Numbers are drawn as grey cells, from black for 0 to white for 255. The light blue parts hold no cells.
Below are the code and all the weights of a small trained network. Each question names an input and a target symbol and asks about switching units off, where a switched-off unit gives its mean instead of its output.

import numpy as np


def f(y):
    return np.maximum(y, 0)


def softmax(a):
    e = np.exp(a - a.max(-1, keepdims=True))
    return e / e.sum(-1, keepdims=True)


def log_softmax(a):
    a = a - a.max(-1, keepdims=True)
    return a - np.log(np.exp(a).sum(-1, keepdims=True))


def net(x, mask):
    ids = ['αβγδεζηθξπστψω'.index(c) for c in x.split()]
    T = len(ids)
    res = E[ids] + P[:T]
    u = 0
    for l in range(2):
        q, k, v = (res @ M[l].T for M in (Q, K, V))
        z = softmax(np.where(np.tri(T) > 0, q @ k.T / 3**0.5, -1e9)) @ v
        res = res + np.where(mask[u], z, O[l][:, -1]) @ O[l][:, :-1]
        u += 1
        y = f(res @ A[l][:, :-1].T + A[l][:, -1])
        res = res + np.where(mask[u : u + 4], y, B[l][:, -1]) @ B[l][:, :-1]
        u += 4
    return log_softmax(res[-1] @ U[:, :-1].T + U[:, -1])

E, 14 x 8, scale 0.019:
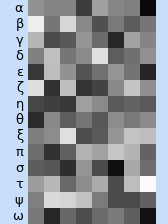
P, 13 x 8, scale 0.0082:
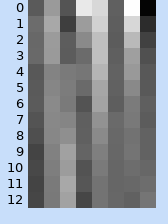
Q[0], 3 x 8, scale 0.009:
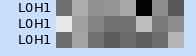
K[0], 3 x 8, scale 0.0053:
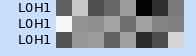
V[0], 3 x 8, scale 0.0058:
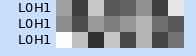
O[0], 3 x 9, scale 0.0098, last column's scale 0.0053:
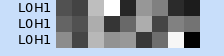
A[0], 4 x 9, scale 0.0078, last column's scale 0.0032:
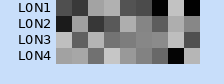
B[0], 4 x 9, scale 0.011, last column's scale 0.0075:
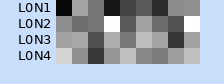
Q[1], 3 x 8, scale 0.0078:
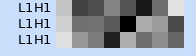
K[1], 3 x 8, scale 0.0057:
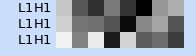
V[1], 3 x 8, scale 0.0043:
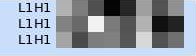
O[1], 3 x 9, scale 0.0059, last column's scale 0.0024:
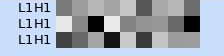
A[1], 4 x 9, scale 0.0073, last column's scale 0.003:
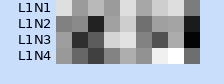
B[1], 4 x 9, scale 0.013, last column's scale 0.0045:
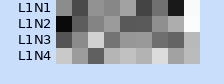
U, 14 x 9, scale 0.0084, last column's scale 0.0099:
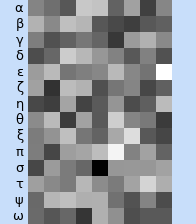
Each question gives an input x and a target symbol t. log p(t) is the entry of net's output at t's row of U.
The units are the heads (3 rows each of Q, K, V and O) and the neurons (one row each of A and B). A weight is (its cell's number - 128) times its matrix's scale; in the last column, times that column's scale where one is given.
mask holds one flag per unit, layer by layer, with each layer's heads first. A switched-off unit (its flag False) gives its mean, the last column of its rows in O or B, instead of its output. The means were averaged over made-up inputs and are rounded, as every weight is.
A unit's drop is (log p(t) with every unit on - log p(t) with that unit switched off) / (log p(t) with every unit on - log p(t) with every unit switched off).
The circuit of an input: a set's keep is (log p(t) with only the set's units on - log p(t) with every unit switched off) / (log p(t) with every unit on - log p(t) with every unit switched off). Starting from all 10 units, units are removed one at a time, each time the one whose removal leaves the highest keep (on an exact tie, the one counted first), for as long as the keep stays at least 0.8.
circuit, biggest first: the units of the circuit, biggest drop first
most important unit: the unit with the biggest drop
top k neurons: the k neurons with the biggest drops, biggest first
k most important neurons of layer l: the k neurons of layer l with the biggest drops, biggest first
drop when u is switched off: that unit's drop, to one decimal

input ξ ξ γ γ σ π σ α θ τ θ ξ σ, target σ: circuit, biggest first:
(L1N1 L1H1)
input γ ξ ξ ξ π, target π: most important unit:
L1N3
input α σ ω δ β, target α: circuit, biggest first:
(L1H1 L1N1)
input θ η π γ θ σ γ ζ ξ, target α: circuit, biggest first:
(L1H1 L1N1 L1N4 L0N2)
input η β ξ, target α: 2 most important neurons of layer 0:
(L0N1 L0N2)
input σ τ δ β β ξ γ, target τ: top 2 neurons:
(L0N2 L1N4)
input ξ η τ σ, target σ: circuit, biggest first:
(L1H1 L1N1)
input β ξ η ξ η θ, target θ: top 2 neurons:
(L0N2 L1N1)
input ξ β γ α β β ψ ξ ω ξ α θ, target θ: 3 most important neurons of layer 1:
(L1N1 L1N2 L1N3)
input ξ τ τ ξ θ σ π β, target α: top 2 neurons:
(L1N1 L0N4)
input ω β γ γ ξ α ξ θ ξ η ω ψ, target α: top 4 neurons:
(L0N4 L1N1 L0N2 L0N1)
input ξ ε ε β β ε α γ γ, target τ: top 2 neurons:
(L1N4 L1N1)
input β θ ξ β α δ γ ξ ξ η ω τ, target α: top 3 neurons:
(L1N1 L0N1 L1N4)
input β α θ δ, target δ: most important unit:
L0N2
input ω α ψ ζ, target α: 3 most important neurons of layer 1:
(L1N1 L1N4 L1N3)
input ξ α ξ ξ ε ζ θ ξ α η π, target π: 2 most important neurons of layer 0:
(L0N4 L0N3)
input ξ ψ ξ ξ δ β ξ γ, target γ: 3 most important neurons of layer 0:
(L0N3 L0N2 L0N4)
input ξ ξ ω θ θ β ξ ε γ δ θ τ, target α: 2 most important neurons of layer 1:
(L1N1 L1N4)
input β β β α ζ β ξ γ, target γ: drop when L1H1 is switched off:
-0.1
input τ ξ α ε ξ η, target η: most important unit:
L1N3
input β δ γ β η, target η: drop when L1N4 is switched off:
0.2
